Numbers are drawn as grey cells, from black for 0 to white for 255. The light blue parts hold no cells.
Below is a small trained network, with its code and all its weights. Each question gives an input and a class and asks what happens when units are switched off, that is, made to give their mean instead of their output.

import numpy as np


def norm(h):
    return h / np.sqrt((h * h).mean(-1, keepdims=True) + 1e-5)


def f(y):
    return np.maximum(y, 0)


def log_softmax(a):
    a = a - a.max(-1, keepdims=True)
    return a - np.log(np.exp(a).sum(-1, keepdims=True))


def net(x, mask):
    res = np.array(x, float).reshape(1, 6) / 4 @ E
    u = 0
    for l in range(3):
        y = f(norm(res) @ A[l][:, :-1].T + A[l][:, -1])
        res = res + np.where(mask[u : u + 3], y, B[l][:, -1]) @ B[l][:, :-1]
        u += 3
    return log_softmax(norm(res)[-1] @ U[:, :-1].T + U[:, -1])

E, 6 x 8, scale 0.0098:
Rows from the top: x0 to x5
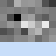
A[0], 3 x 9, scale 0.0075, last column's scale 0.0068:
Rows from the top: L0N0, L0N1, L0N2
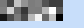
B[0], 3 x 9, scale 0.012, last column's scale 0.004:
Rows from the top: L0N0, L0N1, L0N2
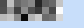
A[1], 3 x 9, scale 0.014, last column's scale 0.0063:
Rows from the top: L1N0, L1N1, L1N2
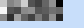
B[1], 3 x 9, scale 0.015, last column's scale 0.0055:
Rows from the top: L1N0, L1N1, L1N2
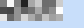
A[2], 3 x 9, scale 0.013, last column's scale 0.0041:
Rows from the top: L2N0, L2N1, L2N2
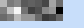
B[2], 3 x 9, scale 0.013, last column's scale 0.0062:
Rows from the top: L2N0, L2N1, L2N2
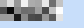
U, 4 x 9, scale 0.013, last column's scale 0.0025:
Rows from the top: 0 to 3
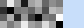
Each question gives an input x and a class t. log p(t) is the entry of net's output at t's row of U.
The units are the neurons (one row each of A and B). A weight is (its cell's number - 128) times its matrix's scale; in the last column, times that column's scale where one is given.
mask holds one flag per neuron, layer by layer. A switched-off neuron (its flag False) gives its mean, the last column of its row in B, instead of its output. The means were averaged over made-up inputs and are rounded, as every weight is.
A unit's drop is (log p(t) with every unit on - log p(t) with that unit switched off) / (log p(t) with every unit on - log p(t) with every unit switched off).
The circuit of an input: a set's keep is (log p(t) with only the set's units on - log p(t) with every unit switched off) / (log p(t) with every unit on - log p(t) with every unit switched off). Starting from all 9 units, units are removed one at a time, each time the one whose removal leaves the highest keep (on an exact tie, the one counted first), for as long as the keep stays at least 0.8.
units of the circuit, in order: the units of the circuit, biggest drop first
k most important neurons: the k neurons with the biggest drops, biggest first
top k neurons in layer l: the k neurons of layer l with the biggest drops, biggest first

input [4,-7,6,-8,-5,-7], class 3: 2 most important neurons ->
[L1N2; L2N0]
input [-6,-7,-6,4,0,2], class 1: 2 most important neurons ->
[L2N1; L2N2]
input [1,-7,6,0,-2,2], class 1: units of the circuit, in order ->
[L1N1]
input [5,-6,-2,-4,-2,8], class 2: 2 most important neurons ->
[L0N0; L2N2]
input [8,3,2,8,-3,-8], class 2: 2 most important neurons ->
[L2N2; L1N2]
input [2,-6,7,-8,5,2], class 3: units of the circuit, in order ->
[L1N2; L2N0]
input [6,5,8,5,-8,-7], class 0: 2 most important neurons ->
[L1N0; L2N1]
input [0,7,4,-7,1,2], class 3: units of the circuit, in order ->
[L1N2; L2N0]
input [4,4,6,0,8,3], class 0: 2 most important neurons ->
[L0N2; L2N1]
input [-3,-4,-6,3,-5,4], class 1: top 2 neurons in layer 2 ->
[L2N1; L2N0]
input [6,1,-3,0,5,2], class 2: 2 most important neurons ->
[L2N2; L0N0]
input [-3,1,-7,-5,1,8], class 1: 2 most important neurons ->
[L2N1; L0N1]
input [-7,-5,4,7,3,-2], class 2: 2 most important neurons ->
[L0N1; L2N0]
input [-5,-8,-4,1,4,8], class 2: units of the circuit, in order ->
[L0N1]
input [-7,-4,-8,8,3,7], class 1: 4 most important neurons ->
[L2N1; L2N0; L1N2; L2N2]
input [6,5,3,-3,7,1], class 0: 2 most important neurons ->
[L0N2; L0N1]
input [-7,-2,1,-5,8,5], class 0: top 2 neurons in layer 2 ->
[L2N2; L2N0]
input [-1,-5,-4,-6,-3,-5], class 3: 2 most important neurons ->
[L2N0; L1N2]
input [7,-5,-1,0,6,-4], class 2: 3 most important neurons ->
[L2N2; L0N0; L1N0]
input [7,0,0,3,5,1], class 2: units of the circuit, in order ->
[L2N2]
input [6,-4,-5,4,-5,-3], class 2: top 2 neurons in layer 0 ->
[L0N0; L0N2]
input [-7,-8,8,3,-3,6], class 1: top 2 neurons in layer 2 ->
[L2N2; L2N0]
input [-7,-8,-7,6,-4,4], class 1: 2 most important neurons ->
[L2N1; L2N0]
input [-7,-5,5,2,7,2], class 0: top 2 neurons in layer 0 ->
[L0N2; L0N0]
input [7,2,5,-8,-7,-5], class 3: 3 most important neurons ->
[L1N2; L2N0; L0N1]
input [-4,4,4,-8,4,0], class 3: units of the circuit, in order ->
[L2N0; L1N2]
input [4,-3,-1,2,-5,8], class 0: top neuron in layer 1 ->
[L1N0]
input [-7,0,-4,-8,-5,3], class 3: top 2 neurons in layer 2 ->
[L2N0; L2N2]
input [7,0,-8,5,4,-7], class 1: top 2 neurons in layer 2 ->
[L2N1; L2N0]
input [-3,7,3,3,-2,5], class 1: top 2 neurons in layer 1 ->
[L1N1; L1N2]
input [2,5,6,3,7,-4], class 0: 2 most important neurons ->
[L0N2; L2N1]
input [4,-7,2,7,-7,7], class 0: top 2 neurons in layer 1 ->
[L1N0; L1N2]
